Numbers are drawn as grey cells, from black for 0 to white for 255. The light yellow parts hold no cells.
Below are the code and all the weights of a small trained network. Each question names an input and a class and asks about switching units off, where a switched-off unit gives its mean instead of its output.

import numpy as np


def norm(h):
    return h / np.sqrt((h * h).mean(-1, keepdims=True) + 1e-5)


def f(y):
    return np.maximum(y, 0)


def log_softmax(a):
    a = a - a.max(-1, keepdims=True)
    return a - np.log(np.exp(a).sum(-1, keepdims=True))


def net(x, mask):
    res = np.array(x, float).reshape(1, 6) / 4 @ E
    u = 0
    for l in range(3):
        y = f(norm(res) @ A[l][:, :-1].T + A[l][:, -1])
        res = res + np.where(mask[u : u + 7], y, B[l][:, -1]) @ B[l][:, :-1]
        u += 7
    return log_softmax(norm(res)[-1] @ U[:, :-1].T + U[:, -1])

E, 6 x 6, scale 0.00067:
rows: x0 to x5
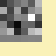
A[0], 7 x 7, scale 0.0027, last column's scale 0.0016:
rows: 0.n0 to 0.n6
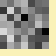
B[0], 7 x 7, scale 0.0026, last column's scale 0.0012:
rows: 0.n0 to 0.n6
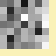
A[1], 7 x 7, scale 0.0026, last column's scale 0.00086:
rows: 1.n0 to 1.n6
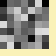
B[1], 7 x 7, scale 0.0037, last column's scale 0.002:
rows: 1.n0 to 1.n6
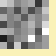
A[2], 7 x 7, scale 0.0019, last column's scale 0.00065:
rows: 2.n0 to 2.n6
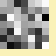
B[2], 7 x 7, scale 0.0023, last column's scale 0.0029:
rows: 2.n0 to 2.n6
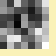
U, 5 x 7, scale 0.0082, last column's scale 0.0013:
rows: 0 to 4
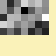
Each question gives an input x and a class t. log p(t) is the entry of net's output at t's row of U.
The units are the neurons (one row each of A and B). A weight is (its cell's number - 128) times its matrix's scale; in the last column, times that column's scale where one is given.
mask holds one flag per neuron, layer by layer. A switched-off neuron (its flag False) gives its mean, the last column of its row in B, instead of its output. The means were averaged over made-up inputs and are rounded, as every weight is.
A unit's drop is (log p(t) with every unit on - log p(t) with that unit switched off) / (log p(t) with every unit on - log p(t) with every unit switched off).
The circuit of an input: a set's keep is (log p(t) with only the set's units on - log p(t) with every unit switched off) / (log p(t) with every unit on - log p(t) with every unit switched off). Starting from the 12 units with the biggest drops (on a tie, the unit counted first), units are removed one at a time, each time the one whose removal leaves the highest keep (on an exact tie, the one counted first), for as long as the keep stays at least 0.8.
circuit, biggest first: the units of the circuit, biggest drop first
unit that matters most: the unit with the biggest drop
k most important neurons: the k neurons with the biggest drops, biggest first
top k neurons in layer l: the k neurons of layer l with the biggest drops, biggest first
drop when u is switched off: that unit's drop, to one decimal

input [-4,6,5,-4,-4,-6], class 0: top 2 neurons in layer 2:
[2.n6; 2.n4]
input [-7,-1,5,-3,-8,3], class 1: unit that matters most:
2.n4
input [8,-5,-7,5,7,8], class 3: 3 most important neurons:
[1.n0; 1.n4; 2.n4]
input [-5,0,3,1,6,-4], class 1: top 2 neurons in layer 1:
[1.n4; 1.n6]
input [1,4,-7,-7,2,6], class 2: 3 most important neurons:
[1.n5; 1.n3; 2.n5]
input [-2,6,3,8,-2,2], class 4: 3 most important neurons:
[2.n6; 0.n5; 0.n1]
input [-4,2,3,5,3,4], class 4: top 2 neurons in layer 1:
[1.n4; 1.n3]
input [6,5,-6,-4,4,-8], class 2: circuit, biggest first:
[1.n5; 0.n1]
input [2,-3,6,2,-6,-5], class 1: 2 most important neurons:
[2.n4; 1.n3]
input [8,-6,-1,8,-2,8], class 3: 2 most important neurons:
[1.n0; 1.n4]
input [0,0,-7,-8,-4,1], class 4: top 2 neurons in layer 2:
[2.n2; 2.n3]
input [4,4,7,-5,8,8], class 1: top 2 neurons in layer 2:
[2.n0; 2.n6]
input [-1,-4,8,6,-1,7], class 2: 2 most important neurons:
[2.n5; 2.n3]
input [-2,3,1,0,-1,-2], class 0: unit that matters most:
0.n2
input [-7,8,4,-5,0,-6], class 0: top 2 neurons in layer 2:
[2.n6; 2.n3]
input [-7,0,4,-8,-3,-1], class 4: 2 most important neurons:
[1.n4; 1.n1]
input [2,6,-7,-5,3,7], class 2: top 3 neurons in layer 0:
[0.n5; 0.n1; 0.n6]
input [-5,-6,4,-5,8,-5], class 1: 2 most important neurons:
[0.n2; 2.n0]
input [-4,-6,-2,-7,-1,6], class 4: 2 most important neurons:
[2.n3; 0.n2]
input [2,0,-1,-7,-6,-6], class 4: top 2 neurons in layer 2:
[2.n3; 2.n2]
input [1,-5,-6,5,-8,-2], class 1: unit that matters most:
0.n0
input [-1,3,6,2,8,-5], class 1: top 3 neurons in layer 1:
[1.n6; 1.n3; 1.n5]
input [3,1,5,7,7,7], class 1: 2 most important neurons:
[1.n6; 2.n3]
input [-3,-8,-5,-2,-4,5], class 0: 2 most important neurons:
[0.n5; 1.n3]
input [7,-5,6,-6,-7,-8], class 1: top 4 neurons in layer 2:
[2.n4; 2.n6; 2.n1; 2.n3]
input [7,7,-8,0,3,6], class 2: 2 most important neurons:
[1.n5; 1.n3]
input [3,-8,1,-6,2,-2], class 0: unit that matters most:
0.n1
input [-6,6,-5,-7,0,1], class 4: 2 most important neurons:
[2.n3; 1.n4]
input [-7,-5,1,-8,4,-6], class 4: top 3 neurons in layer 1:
[1.n4; 1.n1; 1.n0]
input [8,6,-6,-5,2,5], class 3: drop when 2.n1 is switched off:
0.1
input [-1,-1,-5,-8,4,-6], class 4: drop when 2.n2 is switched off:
0.5
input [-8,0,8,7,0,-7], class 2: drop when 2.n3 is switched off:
0.2
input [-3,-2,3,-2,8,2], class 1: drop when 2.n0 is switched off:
0.0
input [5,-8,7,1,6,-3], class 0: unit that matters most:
0.n1
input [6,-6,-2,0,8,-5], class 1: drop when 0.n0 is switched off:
-0.1
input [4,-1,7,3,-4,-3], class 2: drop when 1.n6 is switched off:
0.1
